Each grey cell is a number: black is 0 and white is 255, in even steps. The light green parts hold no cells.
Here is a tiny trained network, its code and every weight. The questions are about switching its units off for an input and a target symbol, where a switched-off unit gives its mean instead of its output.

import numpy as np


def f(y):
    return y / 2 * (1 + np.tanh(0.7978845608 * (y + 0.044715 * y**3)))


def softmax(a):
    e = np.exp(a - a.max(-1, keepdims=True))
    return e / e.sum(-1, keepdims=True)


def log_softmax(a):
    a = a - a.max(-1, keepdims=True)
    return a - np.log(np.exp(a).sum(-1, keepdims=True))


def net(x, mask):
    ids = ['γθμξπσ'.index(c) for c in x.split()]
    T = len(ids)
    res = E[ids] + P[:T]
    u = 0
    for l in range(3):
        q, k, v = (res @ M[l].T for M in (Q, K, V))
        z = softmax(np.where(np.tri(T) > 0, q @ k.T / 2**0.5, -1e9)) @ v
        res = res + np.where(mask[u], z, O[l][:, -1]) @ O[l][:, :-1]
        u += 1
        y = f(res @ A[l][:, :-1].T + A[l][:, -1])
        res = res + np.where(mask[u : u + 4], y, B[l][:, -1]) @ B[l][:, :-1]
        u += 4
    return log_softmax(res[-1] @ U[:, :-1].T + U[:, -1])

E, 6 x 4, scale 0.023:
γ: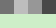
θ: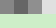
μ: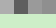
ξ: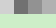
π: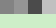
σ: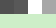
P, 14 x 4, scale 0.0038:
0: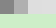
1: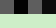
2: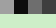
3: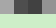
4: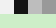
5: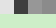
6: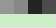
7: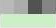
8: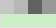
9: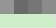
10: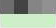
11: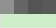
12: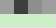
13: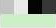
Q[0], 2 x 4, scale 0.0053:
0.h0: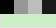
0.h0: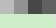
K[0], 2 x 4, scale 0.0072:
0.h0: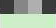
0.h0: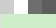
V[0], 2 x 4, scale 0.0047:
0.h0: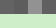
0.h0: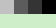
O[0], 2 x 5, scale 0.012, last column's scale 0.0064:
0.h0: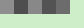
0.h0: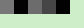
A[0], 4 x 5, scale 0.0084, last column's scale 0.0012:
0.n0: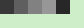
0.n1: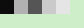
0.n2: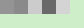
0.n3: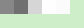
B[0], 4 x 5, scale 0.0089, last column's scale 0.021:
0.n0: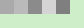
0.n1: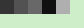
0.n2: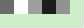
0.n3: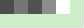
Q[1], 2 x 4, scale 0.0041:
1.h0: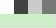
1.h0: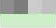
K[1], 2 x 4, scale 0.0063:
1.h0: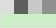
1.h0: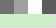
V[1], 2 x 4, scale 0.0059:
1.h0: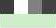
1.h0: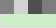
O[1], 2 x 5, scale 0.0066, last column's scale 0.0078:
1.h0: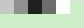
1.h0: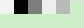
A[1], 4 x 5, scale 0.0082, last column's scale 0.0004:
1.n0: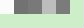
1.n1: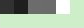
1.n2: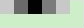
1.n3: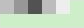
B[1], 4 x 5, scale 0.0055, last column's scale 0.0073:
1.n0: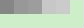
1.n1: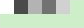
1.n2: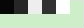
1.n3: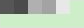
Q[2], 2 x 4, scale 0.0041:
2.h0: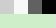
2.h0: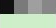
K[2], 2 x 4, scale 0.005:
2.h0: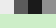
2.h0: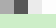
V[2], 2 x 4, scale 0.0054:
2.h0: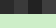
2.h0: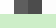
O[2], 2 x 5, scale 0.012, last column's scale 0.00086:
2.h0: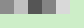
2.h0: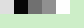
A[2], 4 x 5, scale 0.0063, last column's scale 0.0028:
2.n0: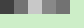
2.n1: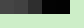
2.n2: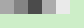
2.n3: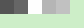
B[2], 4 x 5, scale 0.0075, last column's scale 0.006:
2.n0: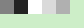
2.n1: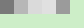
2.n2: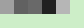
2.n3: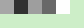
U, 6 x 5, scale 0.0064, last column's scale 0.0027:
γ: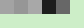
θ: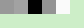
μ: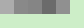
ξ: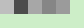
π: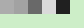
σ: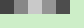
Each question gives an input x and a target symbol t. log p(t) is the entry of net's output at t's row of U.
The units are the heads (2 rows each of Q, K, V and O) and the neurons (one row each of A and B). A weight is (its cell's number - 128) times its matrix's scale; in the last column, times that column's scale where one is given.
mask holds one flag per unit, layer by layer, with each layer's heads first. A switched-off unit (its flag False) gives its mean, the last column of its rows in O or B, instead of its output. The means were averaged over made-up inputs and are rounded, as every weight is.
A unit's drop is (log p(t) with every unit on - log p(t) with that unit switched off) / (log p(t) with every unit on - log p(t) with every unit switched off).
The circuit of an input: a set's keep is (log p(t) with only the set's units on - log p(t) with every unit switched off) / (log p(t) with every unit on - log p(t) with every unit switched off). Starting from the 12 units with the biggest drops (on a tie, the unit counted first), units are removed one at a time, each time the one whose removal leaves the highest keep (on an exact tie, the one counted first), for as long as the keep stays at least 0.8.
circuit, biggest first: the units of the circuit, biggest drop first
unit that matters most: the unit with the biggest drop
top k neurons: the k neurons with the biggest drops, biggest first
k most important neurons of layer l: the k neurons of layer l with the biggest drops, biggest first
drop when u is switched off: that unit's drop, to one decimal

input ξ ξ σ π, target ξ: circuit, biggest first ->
[0.n1, 1.n2, 2.h0, 1.n0]
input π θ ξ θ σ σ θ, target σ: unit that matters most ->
2.h0
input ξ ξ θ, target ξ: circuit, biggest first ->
[2.h0, 0.n1, 1.n0]
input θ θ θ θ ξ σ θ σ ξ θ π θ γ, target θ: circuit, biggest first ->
[1.n2, 2.n3]
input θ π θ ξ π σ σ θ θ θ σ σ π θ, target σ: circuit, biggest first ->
[2.h0, 0.n2]
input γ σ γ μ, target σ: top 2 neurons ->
[1.n1, 0.n2]
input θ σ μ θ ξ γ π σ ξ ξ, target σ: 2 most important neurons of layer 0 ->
[0.n2, 0.n1]
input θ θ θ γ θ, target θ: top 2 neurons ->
[0.n1, 0.n3]
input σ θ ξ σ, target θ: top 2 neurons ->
[0.n2, 1.n2]
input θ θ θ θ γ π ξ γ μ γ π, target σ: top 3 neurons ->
[1.n2, 2.n1, 0.n1]
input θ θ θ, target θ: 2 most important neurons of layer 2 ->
[2.n0, 2.n3]
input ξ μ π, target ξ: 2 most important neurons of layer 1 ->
[1.n2, 1.n0]
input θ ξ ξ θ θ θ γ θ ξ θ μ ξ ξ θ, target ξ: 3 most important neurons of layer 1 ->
[1.n0, 1.n2, 1.n3]
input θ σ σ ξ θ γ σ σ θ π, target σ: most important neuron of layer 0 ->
[0.n1]
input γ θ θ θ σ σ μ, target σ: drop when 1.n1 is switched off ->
0.3
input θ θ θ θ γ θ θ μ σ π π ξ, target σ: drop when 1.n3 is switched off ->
0.3
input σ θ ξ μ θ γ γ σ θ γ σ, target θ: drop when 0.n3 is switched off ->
0.2
